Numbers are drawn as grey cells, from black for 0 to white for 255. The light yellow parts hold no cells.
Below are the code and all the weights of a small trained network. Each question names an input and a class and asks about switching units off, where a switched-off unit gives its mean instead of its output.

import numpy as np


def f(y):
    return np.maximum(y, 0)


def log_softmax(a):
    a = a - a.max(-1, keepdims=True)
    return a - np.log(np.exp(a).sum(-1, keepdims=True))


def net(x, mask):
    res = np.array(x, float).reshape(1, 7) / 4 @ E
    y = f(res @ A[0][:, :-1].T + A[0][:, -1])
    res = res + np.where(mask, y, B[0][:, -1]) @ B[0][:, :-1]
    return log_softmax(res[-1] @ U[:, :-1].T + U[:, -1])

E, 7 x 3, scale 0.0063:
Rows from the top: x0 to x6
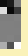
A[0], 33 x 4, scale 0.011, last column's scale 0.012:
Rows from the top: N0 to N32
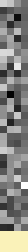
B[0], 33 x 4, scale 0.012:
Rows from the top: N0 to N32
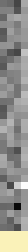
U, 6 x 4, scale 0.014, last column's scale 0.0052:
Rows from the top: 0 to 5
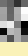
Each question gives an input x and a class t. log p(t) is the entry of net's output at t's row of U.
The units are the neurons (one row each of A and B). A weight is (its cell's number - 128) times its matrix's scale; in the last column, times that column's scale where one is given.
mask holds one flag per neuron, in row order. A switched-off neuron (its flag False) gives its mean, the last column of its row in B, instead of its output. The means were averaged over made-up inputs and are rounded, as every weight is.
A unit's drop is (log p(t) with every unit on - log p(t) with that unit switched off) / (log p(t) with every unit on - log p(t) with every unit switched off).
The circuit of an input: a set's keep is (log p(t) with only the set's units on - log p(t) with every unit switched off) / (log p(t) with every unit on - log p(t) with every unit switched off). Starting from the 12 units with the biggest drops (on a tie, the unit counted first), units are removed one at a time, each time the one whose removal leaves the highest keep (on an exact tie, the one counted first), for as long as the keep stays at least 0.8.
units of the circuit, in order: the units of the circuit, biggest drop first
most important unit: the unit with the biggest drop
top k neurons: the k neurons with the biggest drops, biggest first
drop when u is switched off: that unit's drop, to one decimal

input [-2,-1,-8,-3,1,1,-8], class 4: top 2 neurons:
(N15; N2)
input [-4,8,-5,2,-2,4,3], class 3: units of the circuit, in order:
(N17; N12)
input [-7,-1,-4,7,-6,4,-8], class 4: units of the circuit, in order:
(N15)
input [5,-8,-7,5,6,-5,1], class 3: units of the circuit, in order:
(N18; N23)
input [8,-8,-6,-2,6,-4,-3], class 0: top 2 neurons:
(N29; N32)
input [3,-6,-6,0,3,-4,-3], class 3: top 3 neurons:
(N18; N23; N27)
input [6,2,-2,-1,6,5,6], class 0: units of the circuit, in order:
(N32; N29)
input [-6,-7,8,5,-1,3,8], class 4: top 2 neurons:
(N25; N4)
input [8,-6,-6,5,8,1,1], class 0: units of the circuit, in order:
(N29; N32)
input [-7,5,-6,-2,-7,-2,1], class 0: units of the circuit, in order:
(N7; N0)
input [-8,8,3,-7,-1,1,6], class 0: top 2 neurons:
(N7; N0)
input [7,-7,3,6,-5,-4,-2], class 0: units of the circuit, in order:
(N29; N32)
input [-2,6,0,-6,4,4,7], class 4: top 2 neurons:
(N9; N4)
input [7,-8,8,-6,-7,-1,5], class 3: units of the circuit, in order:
(N18; N23)
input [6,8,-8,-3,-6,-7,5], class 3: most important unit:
N17
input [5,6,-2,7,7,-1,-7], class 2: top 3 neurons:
(N26; N13; N9)
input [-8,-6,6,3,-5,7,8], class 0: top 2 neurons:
(N7; N0)
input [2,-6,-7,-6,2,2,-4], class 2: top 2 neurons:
(N14; N17)
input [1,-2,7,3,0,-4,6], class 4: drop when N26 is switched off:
0.2
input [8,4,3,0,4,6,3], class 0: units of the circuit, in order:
(N29)
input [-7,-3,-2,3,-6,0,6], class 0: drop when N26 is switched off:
0.1
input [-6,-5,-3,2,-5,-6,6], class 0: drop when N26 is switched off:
0.2
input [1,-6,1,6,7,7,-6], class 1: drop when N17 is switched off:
0.1
